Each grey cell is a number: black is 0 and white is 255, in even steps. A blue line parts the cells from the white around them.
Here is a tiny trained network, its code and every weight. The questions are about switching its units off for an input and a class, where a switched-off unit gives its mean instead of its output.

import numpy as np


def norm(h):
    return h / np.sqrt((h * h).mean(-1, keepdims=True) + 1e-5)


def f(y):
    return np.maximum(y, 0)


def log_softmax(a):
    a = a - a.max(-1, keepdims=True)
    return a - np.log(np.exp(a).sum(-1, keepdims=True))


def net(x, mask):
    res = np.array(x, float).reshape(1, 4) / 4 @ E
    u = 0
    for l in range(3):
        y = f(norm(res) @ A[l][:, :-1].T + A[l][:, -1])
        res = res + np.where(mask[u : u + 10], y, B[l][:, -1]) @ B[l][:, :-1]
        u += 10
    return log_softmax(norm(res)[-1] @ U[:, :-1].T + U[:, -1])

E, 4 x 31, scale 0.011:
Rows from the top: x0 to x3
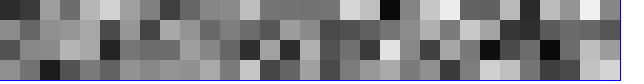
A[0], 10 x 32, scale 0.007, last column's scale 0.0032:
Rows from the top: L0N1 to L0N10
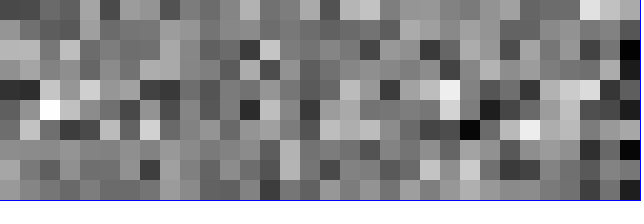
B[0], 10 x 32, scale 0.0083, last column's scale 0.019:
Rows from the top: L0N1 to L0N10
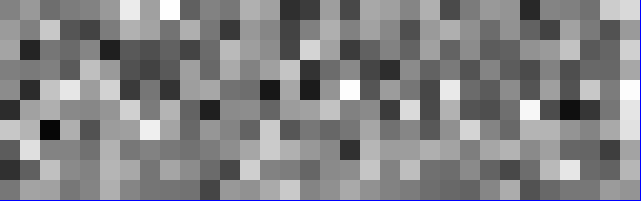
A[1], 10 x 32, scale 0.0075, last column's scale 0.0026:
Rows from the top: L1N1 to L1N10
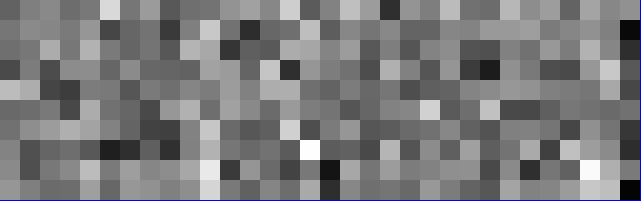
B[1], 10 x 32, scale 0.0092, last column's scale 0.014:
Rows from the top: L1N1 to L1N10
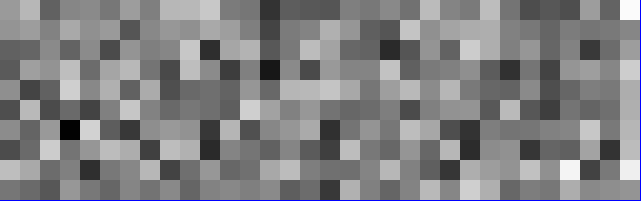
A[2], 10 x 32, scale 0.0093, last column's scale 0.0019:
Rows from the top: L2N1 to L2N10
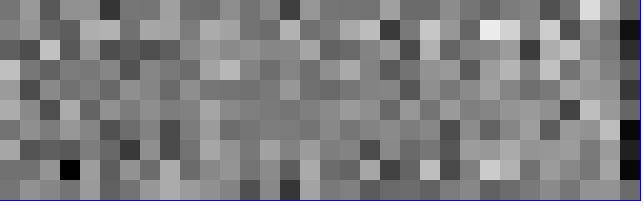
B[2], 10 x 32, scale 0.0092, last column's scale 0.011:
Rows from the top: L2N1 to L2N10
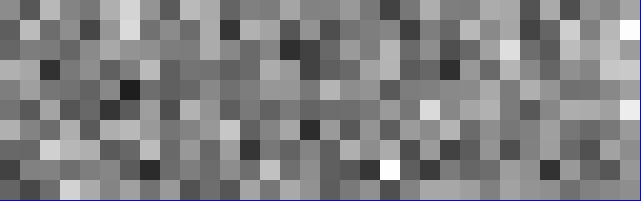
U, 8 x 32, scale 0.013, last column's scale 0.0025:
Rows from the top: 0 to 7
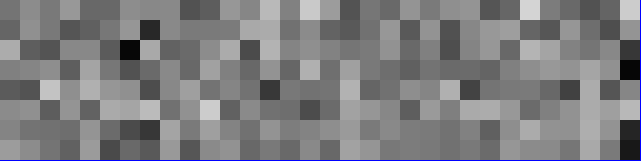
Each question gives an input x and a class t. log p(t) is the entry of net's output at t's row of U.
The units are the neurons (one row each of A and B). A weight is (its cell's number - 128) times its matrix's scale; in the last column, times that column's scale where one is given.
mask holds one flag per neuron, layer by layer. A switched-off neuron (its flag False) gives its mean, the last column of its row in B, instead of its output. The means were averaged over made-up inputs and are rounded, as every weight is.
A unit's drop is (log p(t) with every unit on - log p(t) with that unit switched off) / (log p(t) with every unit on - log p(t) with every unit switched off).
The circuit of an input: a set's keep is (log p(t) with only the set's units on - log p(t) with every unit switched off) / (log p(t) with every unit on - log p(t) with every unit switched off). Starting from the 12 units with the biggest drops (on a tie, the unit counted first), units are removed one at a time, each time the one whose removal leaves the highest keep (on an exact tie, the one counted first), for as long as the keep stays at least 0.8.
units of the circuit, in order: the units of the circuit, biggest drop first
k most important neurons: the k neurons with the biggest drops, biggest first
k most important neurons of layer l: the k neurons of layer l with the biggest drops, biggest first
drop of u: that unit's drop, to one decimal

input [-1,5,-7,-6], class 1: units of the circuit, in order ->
L0N8, L0N7
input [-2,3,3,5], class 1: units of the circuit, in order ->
L0N5
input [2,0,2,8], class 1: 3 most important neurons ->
L0N5, L0N1, L0N7
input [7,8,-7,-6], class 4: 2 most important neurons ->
L0N5, L0N7
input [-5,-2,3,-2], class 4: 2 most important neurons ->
L1N8, L0N3
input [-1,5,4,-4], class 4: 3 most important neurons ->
L0N7, L1N9, L0N1
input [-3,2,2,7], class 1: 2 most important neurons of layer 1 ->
L1N6, L1N1
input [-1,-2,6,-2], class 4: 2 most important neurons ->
L0N7, L1N9
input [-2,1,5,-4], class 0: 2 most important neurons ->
L0N6, L0N5
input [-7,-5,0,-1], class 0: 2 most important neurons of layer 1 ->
L1N8, L1N9
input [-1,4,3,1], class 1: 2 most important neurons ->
L0N9, L0N6
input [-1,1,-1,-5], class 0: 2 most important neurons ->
L0N6, L0N3
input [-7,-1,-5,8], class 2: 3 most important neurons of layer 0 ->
L0N5, L0N6, L0N1
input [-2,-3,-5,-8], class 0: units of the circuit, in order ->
L0N6
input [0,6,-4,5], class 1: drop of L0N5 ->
0.3
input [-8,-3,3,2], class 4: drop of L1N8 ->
0.7
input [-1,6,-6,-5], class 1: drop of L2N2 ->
0.3
